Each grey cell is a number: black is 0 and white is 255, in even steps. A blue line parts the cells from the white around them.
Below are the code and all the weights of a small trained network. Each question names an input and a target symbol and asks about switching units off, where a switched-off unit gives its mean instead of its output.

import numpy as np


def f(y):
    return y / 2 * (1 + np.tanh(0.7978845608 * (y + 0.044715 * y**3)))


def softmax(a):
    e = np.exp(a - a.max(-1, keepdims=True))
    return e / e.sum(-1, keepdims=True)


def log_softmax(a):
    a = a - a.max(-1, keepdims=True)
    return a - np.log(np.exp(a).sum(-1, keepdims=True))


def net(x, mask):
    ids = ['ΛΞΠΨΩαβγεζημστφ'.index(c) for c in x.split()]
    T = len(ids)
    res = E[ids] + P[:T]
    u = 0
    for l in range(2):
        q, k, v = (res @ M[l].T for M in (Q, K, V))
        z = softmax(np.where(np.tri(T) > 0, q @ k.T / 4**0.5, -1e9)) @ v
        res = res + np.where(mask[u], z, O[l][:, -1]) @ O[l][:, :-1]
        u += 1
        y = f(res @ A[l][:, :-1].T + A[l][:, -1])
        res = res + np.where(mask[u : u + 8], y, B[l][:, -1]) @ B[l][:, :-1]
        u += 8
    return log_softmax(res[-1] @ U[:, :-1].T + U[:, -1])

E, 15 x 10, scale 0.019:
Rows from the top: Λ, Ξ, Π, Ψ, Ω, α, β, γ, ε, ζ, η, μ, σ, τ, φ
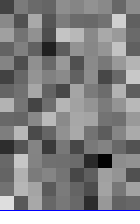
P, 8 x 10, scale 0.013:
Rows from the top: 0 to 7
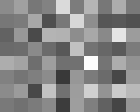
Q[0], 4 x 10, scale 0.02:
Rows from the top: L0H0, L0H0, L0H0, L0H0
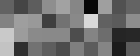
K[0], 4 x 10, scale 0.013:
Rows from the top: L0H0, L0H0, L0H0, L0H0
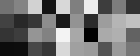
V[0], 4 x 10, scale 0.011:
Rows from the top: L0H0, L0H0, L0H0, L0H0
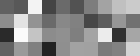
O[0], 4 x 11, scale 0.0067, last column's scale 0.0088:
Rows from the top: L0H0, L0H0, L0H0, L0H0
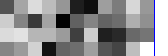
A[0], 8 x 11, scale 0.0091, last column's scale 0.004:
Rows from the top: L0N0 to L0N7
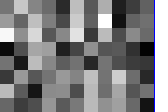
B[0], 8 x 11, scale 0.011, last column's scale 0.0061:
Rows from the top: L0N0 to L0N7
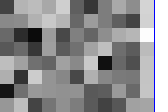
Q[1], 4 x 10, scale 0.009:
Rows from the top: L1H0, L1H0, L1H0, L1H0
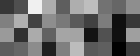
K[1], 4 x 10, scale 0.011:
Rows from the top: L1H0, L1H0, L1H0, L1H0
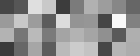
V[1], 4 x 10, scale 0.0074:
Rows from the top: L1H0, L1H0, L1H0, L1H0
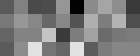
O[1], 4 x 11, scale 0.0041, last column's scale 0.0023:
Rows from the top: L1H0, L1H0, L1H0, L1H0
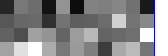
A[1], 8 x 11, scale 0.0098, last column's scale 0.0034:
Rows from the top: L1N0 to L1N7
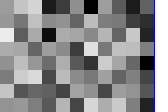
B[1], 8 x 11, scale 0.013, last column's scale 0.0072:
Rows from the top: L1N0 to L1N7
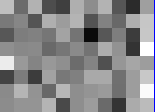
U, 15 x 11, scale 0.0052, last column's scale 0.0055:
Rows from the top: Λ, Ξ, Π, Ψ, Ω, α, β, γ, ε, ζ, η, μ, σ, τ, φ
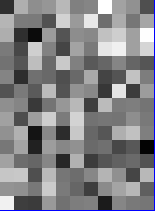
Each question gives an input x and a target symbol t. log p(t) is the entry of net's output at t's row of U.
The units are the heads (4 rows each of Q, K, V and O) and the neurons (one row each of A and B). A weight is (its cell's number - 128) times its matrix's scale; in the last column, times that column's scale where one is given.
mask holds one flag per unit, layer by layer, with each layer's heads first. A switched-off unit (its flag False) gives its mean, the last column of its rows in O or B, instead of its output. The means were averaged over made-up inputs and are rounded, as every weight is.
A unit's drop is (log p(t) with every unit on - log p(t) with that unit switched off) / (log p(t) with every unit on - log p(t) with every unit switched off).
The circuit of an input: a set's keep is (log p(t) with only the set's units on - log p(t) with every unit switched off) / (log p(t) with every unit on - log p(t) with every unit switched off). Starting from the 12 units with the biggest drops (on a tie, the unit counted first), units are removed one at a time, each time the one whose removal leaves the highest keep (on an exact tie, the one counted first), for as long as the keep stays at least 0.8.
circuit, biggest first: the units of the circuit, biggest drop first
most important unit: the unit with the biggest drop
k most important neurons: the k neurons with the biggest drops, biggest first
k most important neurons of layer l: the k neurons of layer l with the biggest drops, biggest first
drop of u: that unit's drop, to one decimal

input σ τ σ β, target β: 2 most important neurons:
(L0N4; L0N3)
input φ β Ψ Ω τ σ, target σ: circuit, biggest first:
(L0N2; L1N4; L1N0; L0N0)
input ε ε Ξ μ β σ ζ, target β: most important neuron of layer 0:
(L0N6)
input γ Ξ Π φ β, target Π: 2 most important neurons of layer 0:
(L0N7; L0N4)
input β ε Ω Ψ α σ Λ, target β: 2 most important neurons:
(L0N6; L1N6)
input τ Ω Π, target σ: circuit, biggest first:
(L0H0; L1N3)
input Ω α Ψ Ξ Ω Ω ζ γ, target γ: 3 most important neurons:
(L1N2; L1N6; L0N6)
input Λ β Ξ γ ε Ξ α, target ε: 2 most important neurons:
(L0N5; L1N7)
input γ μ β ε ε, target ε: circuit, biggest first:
(L0H0; L1N1; L0N5; L1N7)
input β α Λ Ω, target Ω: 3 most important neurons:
(L1N2; L0N0; L0N6)
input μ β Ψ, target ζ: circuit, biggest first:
(L0H0; L0N7)
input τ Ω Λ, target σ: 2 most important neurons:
(L1N3; L0N6)
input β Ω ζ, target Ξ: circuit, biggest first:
(L0H0; L1N6; L0N5)
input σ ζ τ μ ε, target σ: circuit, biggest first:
(L1N3; L0H0)
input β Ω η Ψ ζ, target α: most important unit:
L1H0
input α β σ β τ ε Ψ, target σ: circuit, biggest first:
(L0H0; L1N3)
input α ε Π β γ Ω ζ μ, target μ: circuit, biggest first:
(L1N0; L0N2)
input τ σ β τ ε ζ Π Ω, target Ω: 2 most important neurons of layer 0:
(L0N2; L0N6)
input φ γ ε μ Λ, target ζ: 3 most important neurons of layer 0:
(L0N7; L0N6; L0N1)
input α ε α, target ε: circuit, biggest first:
(L0H0; L0N5; L1N1; L1N7)
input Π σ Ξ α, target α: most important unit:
L0N3
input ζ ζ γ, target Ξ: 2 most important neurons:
(L0N6; L1N6)
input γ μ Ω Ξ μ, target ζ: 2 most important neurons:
(L0N6; L0N5)
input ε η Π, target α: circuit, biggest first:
(L1H0; L1N7; L0N3)
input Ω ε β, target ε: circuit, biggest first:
(L0N5; L0H0; L1N1; L1N7)
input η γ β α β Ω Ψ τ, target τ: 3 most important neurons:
(L0N2; L0N0; L1N4)
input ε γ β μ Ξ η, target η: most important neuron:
(L0N4)
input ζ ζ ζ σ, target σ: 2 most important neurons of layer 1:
(L1N0; L1N4)
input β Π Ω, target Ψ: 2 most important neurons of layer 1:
(L1N3; L1N1)
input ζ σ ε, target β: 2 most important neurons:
(L0N6; L1N6)
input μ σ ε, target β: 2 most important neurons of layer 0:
(L0N6; L0N2)
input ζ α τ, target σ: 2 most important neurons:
(L1N3; L0N6)
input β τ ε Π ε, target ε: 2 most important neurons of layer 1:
(L1N1; L1N7)
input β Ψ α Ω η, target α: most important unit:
L1N7
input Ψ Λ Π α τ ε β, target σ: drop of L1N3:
0.4
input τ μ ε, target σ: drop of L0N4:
0.0
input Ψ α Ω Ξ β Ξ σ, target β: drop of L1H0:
0.1
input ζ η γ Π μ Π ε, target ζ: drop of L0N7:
0.4
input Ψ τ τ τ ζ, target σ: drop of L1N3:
0.5
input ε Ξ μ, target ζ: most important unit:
L0H0
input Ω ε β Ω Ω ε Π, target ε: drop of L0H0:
1.1
